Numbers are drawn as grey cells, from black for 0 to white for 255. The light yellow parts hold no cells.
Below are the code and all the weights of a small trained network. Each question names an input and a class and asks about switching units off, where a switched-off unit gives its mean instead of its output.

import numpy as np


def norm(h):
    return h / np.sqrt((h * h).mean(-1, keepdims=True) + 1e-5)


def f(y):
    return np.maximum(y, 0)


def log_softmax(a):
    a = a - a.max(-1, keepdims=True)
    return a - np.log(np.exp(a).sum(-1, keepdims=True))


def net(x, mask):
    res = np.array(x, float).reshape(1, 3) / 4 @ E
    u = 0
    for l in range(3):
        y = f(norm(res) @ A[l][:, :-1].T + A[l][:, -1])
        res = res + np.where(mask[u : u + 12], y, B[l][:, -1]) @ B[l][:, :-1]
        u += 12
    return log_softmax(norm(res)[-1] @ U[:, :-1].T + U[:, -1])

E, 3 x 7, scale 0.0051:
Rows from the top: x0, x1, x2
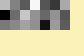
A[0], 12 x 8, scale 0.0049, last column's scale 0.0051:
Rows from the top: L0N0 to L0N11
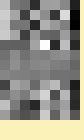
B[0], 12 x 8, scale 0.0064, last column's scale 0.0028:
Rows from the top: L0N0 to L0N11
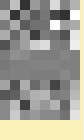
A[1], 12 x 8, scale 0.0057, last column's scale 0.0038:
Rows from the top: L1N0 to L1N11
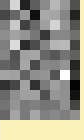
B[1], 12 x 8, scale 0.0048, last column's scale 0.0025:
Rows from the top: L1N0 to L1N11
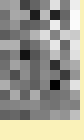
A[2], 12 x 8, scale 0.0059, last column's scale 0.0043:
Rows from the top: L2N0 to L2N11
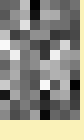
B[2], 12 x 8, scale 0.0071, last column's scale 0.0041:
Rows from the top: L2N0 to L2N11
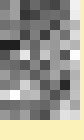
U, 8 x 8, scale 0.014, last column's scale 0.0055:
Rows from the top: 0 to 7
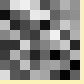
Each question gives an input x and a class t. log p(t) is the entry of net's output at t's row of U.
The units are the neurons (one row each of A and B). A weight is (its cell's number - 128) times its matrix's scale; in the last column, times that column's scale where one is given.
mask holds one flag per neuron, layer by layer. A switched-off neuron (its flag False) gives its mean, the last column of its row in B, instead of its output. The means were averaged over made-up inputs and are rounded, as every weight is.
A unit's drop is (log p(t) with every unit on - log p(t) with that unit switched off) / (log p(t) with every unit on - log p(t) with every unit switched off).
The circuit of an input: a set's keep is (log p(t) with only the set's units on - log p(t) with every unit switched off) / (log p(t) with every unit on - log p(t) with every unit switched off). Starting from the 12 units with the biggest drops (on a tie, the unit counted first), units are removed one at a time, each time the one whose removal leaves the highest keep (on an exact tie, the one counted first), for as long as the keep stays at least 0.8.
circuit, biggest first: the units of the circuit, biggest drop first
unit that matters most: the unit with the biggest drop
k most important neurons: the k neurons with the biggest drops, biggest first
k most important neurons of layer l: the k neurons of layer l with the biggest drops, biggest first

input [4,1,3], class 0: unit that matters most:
L0N1
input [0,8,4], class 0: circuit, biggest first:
[L2N9, L0N1]
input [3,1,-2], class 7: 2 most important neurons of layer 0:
[L0N1, L0N4]
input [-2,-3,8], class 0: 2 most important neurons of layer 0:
[L0N1, L0N3]
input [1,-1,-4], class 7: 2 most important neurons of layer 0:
[L0N1, L0N3]
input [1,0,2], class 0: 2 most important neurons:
[L0N1, L2N9]
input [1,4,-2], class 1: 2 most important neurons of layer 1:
[L1N1, L1N2]
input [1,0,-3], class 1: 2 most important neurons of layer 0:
[L0N4, L0N9]
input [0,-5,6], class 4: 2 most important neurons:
[L2N4, L0N1]
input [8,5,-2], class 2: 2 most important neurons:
[L2N5, L2N11]
